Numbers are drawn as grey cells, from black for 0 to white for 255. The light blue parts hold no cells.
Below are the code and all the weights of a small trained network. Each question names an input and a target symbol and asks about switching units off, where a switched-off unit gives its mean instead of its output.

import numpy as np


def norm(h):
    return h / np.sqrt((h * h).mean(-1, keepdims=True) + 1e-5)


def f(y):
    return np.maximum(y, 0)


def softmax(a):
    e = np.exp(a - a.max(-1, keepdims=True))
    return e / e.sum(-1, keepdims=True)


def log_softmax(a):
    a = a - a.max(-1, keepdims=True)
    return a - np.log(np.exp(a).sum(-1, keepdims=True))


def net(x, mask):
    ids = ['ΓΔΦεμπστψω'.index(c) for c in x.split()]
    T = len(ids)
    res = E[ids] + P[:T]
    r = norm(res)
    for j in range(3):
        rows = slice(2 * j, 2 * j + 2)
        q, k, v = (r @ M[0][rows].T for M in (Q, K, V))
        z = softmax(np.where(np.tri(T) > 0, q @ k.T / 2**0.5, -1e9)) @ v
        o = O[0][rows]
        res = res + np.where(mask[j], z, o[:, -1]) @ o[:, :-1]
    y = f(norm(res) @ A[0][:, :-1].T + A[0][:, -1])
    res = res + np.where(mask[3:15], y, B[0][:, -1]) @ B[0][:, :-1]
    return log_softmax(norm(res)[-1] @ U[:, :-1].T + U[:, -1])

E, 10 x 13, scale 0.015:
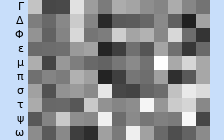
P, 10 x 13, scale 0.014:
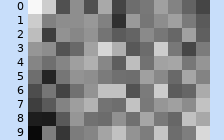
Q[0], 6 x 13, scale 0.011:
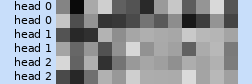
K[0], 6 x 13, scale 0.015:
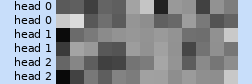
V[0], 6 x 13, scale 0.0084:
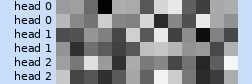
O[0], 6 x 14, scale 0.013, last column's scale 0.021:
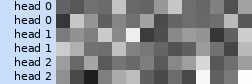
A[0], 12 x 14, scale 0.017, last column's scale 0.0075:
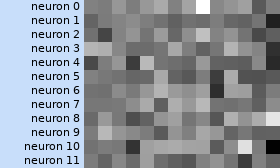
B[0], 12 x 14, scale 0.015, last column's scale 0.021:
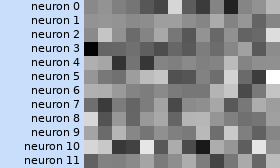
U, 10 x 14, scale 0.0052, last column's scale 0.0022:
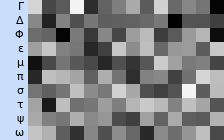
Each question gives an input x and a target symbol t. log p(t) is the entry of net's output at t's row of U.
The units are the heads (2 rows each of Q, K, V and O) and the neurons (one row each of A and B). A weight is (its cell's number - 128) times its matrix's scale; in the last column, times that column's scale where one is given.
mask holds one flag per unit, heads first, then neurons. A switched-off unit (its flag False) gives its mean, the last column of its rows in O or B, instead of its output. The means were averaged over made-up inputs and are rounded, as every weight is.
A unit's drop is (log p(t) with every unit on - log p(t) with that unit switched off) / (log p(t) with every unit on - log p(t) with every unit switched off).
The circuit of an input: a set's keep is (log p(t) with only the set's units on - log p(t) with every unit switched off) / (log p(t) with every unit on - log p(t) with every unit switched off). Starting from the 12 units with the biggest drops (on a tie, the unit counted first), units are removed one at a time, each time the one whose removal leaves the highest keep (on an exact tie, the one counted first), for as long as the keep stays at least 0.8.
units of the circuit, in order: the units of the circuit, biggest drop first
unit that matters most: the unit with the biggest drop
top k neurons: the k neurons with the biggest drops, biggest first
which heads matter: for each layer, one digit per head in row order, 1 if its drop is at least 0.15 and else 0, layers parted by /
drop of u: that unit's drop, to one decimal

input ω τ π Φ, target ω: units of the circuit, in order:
(head 2; head 1; neuron 10; neuron 5)
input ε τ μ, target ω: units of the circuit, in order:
(head 1; head 2; neuron 10)
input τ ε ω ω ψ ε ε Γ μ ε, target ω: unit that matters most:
head 0
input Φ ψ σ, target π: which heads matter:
011
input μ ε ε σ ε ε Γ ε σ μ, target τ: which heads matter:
111
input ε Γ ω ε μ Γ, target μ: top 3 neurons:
(neuron 3; neuron 5; neuron 11)
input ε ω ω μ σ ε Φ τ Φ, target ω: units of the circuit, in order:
(head 1; head 2; neuron 10)
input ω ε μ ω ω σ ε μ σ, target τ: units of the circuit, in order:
(head 1; head 2; neuron 5)
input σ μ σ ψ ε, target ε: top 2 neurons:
(neuron 5; neuron 4)
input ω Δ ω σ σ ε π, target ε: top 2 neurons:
(neuron 5; neuron 4)
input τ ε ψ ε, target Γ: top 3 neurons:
(neuron 5; neuron 2; neuron 0)
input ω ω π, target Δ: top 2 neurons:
(neuron 0; neuron 5)
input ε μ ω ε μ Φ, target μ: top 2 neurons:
(neuron 3; neuron 5)
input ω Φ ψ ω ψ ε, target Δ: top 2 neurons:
(neuron 0; neuron 7)
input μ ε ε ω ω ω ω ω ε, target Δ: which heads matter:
101
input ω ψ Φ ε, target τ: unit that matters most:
head 2
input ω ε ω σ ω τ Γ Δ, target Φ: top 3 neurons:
(neuron 4; neuron 7; neuron 5)
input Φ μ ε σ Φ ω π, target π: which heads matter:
101
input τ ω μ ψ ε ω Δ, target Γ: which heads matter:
111
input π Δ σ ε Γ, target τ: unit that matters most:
head 1
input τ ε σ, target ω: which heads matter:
011
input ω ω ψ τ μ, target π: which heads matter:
011
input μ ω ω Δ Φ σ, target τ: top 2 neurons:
(neuron 8; neuron 5)
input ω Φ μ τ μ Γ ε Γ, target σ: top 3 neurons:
(neuron 6; neuron 2; neuron 5)
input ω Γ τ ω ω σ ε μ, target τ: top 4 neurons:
(neuron 8; neuron 5; neuron 2; neuron 0)
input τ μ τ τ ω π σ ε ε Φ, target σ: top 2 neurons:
(neuron 6; neuron 5)
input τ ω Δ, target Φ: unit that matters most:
head 1
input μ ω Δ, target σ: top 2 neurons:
(neuron 11; neuron 5)
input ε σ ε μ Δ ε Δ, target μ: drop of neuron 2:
0.2
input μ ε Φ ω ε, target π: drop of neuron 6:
0.1
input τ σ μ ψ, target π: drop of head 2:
0.7
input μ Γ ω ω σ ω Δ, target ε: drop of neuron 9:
0.1
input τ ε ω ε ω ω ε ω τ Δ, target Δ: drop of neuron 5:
0.1
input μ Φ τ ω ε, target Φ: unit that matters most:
head 2
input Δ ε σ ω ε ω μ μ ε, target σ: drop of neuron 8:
0.0
